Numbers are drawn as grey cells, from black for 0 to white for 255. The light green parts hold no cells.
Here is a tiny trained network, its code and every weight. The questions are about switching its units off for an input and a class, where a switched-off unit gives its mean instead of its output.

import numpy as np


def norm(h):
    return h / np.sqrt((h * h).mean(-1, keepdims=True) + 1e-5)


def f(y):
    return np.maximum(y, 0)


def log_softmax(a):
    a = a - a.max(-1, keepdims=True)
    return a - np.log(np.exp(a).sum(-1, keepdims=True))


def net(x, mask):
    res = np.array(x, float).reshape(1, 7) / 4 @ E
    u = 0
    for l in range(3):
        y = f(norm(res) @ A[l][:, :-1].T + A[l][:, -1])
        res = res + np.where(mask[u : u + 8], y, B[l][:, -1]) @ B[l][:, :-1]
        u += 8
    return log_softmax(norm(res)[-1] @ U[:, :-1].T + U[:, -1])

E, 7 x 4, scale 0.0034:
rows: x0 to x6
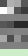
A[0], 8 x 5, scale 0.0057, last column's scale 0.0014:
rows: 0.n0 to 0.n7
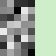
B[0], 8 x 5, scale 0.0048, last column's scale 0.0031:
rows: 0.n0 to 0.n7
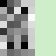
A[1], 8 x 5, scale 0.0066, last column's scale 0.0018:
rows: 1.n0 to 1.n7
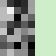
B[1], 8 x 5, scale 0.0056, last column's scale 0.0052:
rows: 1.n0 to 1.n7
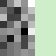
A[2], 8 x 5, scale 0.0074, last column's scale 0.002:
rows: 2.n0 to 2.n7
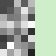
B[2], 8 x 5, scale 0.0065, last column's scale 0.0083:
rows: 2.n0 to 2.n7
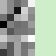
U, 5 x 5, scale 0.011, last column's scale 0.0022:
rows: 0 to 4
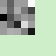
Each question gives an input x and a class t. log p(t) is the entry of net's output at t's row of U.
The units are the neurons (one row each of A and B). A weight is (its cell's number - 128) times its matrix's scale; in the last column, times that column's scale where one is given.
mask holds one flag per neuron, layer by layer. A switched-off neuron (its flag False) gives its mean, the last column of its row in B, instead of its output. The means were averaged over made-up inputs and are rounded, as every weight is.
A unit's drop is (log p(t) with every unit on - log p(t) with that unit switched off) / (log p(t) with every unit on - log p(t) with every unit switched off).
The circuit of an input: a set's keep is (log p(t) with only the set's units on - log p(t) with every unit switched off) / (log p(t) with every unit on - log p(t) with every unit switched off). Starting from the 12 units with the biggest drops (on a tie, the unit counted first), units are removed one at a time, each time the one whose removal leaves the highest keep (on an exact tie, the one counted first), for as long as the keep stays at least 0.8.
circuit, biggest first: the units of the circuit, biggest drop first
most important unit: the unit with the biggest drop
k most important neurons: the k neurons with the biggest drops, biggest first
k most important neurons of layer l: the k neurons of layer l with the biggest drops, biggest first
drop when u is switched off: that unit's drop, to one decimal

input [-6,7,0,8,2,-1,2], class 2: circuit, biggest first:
0.n0, 1.n0
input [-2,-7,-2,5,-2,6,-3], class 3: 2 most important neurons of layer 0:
0.n6, 0.n1
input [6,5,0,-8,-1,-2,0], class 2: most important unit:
2.n3
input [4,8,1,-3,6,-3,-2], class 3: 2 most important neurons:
1.n1, 0.n1
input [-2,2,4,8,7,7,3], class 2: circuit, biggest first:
0.n0, 1.n0
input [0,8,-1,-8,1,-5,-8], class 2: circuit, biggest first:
2.n3, 2.n5, 2.n7
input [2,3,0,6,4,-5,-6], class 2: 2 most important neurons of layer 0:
0.n0, 0.n5
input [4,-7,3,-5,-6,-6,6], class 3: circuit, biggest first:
2.n1, 1.n4
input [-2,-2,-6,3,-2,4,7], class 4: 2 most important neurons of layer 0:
0.n0, 0.n4
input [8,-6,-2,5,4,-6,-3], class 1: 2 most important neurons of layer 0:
0.n6, 0.n0
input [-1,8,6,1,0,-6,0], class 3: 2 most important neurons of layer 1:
1.n1, 1.n4
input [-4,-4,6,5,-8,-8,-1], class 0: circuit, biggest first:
0.n1, 2.n5
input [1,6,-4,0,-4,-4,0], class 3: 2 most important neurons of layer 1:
1.n1, 1.n4
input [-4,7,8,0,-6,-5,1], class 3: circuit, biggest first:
1.n1
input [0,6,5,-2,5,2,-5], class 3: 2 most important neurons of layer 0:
0.n1, 0.n6
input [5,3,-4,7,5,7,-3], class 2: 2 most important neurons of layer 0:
0.n0, 0.n1
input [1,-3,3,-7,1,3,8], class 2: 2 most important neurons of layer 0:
0.n6, 0.n1
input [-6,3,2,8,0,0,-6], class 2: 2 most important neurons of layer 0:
0.n0, 0.n6
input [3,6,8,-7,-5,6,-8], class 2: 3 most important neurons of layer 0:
0.n6, 0.n1, 0.n4
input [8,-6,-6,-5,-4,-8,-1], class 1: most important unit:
0.n6
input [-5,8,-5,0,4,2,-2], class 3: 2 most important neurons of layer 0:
0.n6, 0.n5
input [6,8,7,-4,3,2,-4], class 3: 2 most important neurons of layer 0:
0.n1, 0.n5
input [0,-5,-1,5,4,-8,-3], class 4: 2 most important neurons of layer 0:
0.n0, 0.n1
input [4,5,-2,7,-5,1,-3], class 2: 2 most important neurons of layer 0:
0.n0, 0.n1
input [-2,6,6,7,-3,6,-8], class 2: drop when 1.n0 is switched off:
0.4
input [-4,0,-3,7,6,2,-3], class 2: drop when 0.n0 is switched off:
0.4
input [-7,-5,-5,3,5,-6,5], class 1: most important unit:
0.n1
